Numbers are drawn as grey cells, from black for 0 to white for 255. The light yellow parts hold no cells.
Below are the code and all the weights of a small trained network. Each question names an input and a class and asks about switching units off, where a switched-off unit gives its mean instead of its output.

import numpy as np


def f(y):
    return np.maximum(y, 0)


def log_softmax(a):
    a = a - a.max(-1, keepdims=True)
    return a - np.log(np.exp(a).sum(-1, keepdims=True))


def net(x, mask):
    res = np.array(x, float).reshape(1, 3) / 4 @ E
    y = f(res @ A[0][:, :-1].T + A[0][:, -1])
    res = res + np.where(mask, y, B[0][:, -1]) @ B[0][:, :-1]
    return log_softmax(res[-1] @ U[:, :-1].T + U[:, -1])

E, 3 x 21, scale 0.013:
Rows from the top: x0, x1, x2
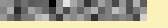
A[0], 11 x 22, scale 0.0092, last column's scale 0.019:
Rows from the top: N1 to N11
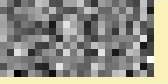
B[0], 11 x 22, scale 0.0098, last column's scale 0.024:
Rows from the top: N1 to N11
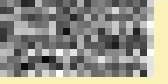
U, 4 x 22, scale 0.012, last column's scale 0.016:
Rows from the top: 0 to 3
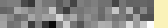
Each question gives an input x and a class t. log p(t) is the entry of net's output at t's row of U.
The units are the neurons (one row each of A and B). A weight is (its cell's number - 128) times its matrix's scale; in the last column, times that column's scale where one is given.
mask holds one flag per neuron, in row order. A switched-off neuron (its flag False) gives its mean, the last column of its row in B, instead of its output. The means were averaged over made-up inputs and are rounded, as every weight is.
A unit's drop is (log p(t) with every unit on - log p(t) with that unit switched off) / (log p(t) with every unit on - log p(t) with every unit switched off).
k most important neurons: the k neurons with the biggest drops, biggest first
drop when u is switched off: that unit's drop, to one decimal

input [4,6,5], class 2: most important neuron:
[N11]
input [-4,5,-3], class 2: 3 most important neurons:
[N4; N5; N9]
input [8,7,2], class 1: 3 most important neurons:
[N4; N5; N8]
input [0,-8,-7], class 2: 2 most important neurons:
[N8; N1]
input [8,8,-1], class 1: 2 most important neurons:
[N4; N5]
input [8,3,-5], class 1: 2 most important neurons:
[N5; N4]
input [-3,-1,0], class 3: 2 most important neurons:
[N5; N8]
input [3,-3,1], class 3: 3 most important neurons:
[N11; N9; N2]
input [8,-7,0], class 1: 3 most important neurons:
[N5; N4; N11]
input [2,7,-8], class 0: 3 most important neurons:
[N10; N7; N8]
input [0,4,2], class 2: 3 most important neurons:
[N11; N4; N10]
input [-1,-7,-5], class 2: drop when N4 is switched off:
0.0
